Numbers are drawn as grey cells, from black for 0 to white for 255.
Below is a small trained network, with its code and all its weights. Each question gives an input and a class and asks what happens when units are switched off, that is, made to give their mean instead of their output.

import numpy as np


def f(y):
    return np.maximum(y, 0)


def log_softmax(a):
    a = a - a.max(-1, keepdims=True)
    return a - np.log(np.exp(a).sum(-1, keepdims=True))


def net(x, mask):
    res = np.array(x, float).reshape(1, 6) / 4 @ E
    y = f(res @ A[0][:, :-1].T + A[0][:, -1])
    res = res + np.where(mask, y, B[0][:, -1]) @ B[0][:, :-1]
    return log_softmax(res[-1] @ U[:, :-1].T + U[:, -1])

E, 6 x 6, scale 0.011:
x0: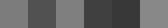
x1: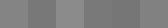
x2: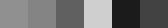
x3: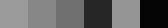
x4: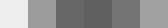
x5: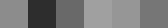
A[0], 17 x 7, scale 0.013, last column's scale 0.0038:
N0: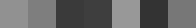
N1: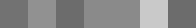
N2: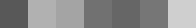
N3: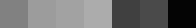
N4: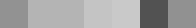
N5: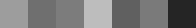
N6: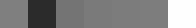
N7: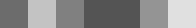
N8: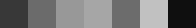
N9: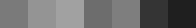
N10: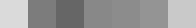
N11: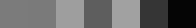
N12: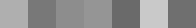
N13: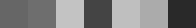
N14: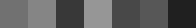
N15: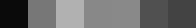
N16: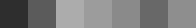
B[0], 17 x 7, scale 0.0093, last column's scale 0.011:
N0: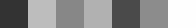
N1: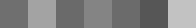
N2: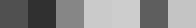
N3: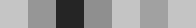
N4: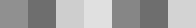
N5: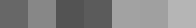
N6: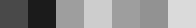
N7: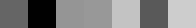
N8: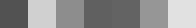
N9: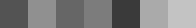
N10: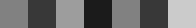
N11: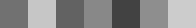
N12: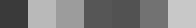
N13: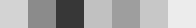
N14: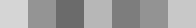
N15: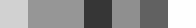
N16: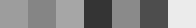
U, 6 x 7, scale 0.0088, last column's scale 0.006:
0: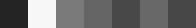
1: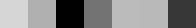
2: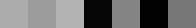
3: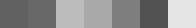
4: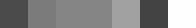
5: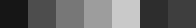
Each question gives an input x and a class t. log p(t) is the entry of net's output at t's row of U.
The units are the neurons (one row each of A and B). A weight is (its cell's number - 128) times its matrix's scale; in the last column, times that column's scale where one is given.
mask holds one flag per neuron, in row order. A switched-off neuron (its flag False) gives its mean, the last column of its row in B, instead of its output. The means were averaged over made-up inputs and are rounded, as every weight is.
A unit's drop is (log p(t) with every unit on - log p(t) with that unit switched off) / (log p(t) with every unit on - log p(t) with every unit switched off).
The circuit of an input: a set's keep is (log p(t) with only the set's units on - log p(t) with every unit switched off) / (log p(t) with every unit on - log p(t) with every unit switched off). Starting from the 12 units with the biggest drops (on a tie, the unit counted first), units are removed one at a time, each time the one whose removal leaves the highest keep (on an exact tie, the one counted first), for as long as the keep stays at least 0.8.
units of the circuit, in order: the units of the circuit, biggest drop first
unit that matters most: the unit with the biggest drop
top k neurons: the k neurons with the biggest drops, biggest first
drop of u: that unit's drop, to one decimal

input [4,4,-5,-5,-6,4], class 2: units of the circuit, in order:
(N16; N15)
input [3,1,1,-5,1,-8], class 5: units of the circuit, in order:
(N7; N2)
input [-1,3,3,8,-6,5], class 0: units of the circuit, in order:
(N0; N11)
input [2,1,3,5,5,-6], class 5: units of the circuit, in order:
(N7; N15)
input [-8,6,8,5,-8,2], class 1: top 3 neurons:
(N3; N14; N10)
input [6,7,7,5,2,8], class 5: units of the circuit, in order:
(N6)
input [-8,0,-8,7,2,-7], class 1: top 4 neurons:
(N13; N6; N11; N12)
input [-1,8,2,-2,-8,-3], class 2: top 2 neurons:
(N15; N16)
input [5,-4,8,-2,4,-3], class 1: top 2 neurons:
(N3; N14)
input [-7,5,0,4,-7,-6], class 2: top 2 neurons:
(N15; N16)
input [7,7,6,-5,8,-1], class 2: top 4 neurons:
(N10; N12; N13; N0)
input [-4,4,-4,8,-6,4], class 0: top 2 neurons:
(N0; N11)
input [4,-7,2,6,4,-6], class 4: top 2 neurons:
(N7; N8)
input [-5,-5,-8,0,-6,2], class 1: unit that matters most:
N13
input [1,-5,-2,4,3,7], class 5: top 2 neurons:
(N6; N15)
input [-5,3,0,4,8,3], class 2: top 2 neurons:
(N10; N6)
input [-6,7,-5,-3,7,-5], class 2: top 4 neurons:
(N10; N6; N0; N12)
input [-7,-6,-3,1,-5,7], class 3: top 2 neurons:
(N4; N10)
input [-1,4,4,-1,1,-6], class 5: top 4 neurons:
(N7; N13; N2; N15)
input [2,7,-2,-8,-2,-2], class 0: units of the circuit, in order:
(N8)
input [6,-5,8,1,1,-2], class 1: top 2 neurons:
(N3; N14)
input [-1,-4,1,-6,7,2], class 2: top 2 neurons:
(N10; N0)
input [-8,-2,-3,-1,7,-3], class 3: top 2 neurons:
(N4; N15)
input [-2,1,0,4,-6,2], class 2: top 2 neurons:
(N15; N16)
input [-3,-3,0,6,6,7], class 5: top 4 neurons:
(N15; N0; N16; N10)
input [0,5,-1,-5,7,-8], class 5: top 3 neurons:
(N7; N15; N16)
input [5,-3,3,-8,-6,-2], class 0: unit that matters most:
N8
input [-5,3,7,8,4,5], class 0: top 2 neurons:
(N0; N13)
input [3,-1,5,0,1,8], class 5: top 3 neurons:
(N6; N13; N15)
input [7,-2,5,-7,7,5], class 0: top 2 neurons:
(N12; N7)
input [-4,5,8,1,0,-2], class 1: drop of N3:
0.3
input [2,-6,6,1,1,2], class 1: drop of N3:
0.1
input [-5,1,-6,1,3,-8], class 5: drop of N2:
0.2
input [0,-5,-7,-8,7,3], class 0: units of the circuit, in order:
(N12)
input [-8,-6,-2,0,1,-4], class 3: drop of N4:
0.7
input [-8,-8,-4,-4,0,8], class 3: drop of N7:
0.2
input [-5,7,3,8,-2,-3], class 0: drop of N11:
0.1
